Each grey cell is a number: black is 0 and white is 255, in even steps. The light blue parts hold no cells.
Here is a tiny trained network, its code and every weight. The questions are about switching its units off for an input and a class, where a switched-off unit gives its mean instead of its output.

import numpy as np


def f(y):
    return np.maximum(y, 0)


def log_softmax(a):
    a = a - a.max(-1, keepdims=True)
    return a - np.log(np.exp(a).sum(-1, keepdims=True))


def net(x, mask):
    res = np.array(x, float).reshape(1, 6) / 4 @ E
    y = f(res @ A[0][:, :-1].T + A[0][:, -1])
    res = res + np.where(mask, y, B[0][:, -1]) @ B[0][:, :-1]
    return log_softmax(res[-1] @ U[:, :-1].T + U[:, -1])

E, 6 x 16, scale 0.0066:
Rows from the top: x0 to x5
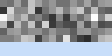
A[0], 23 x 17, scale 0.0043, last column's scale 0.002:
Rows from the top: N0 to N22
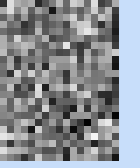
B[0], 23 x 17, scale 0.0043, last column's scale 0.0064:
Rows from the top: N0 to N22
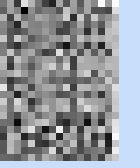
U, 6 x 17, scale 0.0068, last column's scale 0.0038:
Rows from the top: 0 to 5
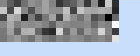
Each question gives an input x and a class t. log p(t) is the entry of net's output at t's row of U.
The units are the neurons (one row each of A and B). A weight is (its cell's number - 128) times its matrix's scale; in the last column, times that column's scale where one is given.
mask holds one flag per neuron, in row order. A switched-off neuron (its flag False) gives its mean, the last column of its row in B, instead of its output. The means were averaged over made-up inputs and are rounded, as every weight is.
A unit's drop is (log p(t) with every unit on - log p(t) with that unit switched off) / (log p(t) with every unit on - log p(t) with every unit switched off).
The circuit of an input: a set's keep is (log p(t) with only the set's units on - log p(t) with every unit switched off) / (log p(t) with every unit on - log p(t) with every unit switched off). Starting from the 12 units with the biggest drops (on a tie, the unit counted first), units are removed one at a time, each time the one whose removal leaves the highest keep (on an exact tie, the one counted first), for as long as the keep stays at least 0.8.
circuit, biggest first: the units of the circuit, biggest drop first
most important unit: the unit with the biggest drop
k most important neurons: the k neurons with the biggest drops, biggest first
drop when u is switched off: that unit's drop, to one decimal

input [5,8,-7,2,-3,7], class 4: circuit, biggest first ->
N0
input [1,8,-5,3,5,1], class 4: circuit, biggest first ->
N0, N19
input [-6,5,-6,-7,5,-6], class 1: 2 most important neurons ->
N12, N9
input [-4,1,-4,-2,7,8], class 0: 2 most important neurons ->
N17, N6
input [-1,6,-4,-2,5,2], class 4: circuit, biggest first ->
N0, N19
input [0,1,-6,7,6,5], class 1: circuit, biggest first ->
N15, N14
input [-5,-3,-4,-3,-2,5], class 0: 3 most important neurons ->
N17, N19, N6
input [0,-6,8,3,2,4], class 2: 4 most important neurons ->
N19, N21, N1, N0
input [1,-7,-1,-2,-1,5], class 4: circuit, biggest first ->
N18, N7
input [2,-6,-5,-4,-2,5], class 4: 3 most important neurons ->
N20, N18, N19
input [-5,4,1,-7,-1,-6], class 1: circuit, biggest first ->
N12, N9
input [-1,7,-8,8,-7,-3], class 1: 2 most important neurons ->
N14, N15
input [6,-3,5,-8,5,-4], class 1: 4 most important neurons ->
N12, N9, N8, N2
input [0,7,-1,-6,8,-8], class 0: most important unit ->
N4
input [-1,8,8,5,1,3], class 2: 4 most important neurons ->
N19, N21, N1, N18
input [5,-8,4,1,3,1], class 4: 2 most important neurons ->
N18, N7
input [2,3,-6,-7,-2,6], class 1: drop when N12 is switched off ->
0.2
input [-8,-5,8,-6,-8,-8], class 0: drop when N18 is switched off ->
-0.1
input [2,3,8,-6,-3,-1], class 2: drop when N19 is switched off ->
0.5
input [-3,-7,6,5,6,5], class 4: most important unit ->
N18
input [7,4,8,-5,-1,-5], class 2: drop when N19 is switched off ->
0.6
